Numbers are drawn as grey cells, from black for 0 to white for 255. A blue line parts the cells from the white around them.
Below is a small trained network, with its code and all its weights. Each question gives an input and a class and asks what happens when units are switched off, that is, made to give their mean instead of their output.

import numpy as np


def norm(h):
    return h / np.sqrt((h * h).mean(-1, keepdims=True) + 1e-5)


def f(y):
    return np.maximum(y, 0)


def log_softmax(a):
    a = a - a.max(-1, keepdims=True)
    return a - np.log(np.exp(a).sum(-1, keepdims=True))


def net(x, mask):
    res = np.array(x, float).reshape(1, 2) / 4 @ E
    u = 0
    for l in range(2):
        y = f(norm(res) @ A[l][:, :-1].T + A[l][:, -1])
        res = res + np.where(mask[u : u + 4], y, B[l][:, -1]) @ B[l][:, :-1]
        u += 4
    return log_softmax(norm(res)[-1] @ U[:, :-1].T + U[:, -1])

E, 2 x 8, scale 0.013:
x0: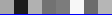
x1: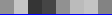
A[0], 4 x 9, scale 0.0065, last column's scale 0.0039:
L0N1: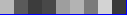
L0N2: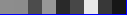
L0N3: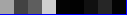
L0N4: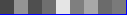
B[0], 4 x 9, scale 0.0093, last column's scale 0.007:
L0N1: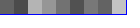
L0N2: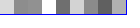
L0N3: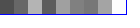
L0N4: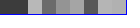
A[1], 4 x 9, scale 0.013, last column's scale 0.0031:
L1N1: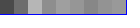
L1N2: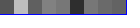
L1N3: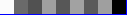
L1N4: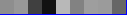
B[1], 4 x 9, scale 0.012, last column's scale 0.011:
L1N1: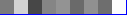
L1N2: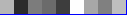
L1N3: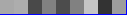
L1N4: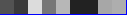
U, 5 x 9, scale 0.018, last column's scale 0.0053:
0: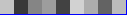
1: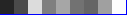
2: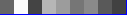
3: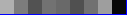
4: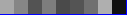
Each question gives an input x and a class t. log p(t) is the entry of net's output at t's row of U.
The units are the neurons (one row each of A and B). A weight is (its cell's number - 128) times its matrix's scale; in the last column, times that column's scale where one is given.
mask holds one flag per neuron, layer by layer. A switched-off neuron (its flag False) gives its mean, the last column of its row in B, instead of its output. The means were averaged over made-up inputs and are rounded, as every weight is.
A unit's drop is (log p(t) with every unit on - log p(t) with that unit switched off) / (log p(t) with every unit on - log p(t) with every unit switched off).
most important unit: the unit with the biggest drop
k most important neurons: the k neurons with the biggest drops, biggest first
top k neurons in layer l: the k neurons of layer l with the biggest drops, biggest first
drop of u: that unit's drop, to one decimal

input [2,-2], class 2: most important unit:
L1N2
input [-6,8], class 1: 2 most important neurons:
L1N4, L0N4
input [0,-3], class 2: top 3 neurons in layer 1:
L1N1, L1N4, L1N2
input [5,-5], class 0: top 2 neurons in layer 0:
L0N3, L0N4
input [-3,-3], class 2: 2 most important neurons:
L0N3, L1N1
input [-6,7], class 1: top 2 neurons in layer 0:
L0N4, L0N1
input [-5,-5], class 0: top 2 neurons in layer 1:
L1N2, L1N4
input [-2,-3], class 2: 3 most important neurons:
L0N3, L1N1, L1N4
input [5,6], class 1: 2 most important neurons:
L0N2, L1N4
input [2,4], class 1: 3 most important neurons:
L0N2, L1N4, L1N3
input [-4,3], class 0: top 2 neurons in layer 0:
L0N2, L0N3
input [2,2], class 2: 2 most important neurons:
L0N1, L1N2
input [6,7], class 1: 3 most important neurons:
L0N2, L1N4, L1N2
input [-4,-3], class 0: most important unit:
L1N2
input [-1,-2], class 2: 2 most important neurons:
L1N1, L1N4
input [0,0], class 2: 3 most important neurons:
L1N2, L1N4, L0N2
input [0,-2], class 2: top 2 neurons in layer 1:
L1N1, L1N4
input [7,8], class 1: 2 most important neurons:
L1N4, L0N2
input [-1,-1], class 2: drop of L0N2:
0.0
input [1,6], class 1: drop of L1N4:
0.1
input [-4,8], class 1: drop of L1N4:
0.7
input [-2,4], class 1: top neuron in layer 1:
L1N4
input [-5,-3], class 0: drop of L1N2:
1.2
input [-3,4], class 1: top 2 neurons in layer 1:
L1N1, L1N4
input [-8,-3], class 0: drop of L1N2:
0.9
